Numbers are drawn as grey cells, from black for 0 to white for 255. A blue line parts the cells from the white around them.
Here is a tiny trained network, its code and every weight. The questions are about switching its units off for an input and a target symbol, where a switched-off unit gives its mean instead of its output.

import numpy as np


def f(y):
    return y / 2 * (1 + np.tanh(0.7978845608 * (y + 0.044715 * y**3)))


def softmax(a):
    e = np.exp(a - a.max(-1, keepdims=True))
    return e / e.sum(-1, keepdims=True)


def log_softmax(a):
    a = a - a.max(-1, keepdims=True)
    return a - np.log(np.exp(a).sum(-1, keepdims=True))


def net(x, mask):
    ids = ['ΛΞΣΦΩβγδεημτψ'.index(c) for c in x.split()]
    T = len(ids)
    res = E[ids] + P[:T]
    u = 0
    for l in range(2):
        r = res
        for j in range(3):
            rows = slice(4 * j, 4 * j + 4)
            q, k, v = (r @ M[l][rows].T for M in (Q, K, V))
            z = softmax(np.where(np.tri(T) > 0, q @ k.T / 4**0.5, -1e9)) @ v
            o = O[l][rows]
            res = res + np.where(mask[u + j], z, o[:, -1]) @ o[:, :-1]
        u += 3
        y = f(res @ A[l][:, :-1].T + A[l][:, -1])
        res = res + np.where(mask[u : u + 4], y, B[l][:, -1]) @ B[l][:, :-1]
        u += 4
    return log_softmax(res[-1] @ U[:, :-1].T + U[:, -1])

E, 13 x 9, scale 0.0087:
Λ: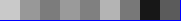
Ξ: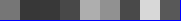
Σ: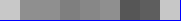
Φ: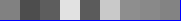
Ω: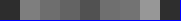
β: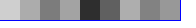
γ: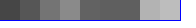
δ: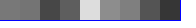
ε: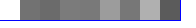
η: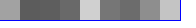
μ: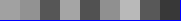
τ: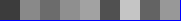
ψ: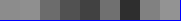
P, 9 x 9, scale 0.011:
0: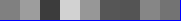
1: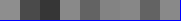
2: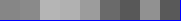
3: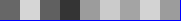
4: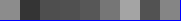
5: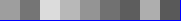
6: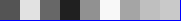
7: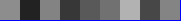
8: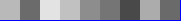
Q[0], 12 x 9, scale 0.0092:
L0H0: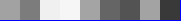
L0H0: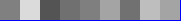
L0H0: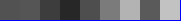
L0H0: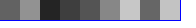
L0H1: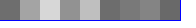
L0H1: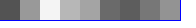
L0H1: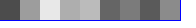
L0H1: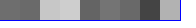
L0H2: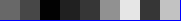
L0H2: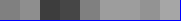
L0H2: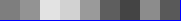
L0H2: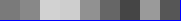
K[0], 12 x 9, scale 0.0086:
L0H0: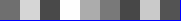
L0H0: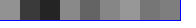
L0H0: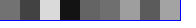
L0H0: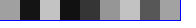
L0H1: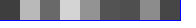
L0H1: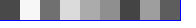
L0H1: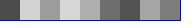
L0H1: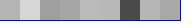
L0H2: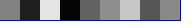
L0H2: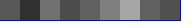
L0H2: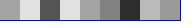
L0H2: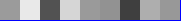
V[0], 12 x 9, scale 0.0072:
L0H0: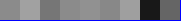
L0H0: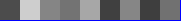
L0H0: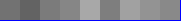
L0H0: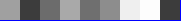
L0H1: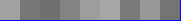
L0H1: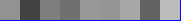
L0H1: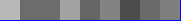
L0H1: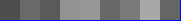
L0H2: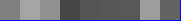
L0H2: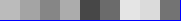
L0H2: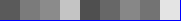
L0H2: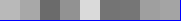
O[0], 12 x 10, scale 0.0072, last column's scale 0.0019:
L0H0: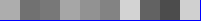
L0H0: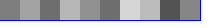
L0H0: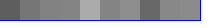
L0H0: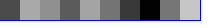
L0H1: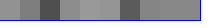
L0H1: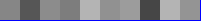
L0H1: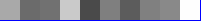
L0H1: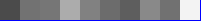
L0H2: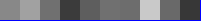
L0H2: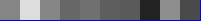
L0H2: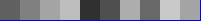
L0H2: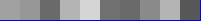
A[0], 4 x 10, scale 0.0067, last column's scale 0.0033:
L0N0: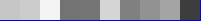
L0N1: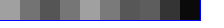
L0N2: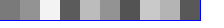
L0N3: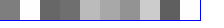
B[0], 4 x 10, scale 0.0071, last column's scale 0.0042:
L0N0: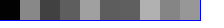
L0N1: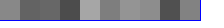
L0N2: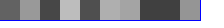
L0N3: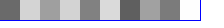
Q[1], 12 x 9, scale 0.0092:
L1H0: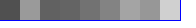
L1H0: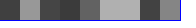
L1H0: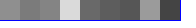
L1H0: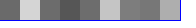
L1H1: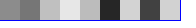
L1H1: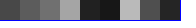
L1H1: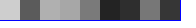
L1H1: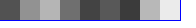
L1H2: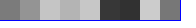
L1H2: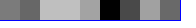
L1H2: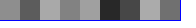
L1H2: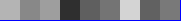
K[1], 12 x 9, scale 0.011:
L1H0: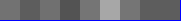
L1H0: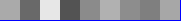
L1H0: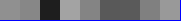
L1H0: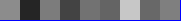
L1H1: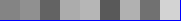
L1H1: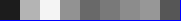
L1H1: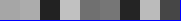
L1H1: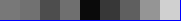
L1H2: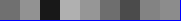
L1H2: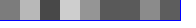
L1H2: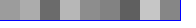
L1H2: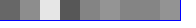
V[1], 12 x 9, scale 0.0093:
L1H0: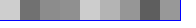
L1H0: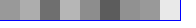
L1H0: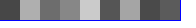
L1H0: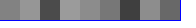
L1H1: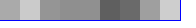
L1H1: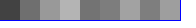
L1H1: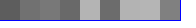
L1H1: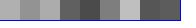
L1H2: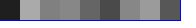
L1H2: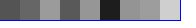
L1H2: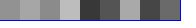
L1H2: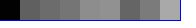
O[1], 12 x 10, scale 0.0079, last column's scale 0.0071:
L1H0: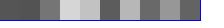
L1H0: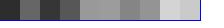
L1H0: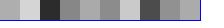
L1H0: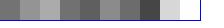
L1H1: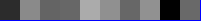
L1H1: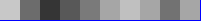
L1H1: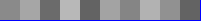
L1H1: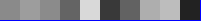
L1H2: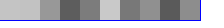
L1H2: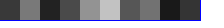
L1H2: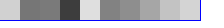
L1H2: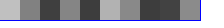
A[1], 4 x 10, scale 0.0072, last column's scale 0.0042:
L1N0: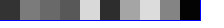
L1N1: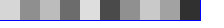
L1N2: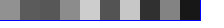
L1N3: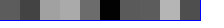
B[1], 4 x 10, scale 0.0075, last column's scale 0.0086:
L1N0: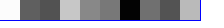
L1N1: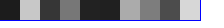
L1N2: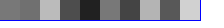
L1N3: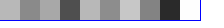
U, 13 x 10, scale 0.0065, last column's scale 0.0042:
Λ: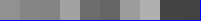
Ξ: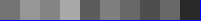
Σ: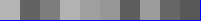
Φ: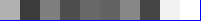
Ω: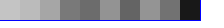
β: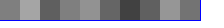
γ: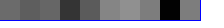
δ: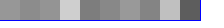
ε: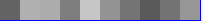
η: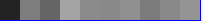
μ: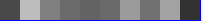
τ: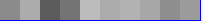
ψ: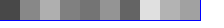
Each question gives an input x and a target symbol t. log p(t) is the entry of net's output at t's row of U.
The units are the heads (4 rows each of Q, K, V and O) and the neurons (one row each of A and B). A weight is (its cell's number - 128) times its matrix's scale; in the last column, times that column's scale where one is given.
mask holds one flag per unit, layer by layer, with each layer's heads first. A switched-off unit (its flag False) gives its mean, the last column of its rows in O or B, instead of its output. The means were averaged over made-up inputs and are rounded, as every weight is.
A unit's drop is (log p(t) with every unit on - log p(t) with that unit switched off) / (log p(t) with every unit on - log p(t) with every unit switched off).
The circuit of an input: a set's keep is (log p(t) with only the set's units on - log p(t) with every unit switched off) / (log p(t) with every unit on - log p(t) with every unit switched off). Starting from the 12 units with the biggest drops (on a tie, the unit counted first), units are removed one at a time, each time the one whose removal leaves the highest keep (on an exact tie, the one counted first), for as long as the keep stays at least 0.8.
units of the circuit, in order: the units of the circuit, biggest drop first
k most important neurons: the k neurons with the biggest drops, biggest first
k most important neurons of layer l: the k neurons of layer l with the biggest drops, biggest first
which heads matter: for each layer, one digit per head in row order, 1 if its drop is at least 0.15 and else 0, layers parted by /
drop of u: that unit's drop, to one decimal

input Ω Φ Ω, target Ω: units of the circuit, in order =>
L1H2, L1H0, L0H1
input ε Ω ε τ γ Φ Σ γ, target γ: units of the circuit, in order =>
L1H2, L0H2
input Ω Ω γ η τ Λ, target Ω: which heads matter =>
010 / 101
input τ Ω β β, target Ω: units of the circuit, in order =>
L1H0, L0H2, L0N3
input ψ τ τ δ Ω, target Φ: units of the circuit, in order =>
L1H1, L0H2
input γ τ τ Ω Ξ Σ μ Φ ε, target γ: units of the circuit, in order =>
L1H2, L1H1, L0H0
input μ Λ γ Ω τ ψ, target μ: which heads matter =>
000 / 001
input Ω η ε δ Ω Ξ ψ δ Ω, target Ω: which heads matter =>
010 / 101
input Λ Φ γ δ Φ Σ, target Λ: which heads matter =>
100 / 001
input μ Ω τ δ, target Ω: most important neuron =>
L0N3
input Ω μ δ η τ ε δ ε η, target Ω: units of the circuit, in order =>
L1H0, L1H2
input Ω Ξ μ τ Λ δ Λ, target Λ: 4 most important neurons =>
L1N1, L1N3, L1N0, L0N0
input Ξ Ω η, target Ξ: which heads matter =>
100 / 011
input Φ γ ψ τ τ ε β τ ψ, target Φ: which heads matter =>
001 / 001
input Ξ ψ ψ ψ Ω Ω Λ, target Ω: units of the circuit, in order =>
L1H0, L0H2, L1H1
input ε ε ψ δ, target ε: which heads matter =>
100 / 010
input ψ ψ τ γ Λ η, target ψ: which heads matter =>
100 / 100
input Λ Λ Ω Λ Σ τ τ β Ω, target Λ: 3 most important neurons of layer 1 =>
L1N1, L1N3, L1N0
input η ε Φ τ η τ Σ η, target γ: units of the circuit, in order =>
L1H2, L1N2, L0H1, L1H0
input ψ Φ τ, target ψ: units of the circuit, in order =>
L1H0, L0H0, L0H1, L0H2
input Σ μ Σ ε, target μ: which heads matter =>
000 / 011
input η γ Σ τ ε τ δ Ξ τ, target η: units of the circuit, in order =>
L1H1, L0H2, L1H0, L1H2
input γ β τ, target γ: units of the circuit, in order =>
L1H2, L1H1, L0H0
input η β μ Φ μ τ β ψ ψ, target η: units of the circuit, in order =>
L0H2, L1H0, L1H1, L1H2
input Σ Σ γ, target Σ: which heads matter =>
101 / 111
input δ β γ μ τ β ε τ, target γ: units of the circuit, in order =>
L1H2, L0H2
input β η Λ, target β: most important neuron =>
L1N0
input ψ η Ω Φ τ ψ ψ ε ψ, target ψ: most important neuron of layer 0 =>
L0N0
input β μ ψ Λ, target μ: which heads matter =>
000 / 011
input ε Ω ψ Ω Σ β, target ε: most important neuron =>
L1N3
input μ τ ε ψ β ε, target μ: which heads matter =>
000 / 001
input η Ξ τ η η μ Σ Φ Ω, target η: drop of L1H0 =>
0.3
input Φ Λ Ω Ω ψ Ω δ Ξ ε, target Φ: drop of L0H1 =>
0.1
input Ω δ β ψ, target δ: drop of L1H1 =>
0.2
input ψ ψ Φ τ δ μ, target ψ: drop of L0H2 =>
0.1
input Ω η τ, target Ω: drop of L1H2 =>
0.4
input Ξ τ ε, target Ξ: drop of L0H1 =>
0.1
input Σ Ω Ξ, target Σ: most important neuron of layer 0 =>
L0N0
